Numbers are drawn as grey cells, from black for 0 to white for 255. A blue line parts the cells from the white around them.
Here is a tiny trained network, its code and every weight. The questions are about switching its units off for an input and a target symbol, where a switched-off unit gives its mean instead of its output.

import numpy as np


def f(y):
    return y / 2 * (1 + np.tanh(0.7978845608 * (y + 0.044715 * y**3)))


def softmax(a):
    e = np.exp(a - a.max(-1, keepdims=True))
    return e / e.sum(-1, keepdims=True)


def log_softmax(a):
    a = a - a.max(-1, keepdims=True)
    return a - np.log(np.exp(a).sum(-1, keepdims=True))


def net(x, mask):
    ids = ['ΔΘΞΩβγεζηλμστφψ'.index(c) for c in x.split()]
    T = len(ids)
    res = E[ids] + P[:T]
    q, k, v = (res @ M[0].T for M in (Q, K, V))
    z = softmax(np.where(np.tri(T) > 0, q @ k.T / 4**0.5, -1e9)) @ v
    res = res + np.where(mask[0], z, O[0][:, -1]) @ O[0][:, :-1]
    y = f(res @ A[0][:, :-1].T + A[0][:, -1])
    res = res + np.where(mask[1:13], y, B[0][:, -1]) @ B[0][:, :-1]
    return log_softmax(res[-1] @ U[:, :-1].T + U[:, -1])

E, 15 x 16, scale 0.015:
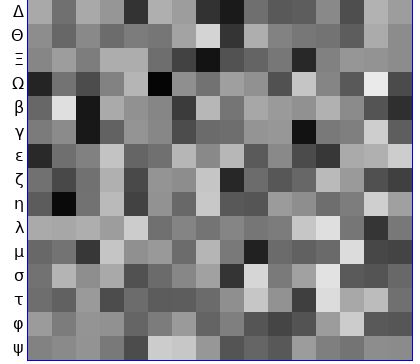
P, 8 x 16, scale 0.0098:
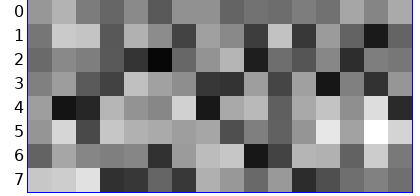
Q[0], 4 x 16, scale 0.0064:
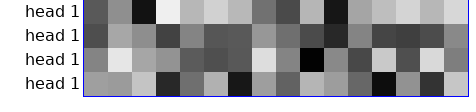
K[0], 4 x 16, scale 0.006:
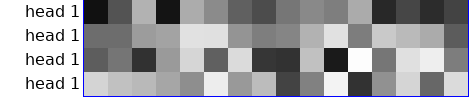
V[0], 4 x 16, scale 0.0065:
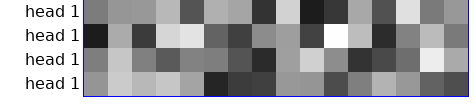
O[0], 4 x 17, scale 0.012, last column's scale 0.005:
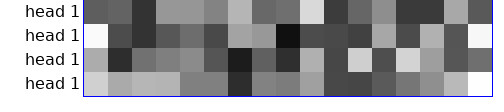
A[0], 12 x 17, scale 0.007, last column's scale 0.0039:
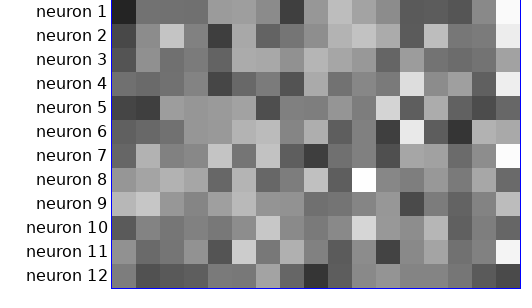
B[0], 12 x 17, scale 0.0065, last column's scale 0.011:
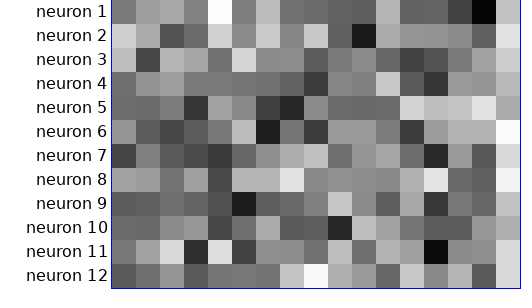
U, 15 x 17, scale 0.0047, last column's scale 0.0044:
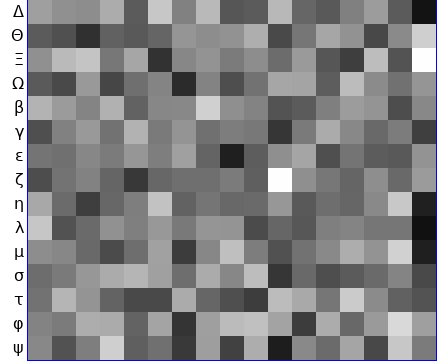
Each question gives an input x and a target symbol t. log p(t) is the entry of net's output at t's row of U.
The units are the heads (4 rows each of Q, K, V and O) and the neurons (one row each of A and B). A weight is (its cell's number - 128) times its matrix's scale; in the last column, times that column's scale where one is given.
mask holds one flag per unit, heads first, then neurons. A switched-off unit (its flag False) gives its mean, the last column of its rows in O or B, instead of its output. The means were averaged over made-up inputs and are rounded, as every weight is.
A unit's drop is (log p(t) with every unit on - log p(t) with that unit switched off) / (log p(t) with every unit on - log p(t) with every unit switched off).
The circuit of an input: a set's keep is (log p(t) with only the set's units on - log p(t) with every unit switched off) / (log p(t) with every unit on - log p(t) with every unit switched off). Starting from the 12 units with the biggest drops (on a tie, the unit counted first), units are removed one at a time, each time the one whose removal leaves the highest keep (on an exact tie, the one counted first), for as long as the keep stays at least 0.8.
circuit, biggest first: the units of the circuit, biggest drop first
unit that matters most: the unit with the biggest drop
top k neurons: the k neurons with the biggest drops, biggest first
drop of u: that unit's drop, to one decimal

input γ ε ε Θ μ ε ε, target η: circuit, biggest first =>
head 1; neuron 6
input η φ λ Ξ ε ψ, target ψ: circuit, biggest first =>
head 1
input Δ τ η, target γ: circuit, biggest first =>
head 1; neuron 1; neuron 2; neuron 5
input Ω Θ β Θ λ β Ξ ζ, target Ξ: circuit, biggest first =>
neuron 11; head 1
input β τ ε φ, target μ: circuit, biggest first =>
head 1; neuron 5; neuron 2
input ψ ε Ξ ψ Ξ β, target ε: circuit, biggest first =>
head 1; neuron 1; neuron 10
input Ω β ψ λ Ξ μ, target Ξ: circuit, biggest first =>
neuron 11; neuron 8
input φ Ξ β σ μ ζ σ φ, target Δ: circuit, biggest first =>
head 1; neuron 8; neuron 3
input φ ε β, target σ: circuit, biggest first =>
head 1; neuron 1
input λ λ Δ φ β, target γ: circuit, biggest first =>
head 1; neuron 1; neuron 5
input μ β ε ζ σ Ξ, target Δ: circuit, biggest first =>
head 1; neuron 8; neuron 3; neuron 1
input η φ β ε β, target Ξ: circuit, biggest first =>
head 1; neuron 8; neuron 11
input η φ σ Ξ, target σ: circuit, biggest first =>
head 1; neuron 1
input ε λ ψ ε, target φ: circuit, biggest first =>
head 1
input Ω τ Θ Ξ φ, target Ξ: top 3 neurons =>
neuron 4; neuron 8; neuron 6
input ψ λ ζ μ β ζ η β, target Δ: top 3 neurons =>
neuron 8; neuron 3; neuron 6
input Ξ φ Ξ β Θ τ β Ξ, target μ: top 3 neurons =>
neuron 5; neuron 2; neuron 1
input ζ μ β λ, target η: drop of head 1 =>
1.1
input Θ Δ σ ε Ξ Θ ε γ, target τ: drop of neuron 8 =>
0.1
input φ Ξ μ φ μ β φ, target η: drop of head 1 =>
1.1
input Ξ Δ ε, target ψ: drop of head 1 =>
0.8
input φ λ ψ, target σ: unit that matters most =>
head 1
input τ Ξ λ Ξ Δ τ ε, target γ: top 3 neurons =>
neuron 1; neuron 5; neuron 2
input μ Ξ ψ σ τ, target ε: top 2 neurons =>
neuron 1; neuron 10
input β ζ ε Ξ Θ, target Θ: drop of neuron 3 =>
0.0
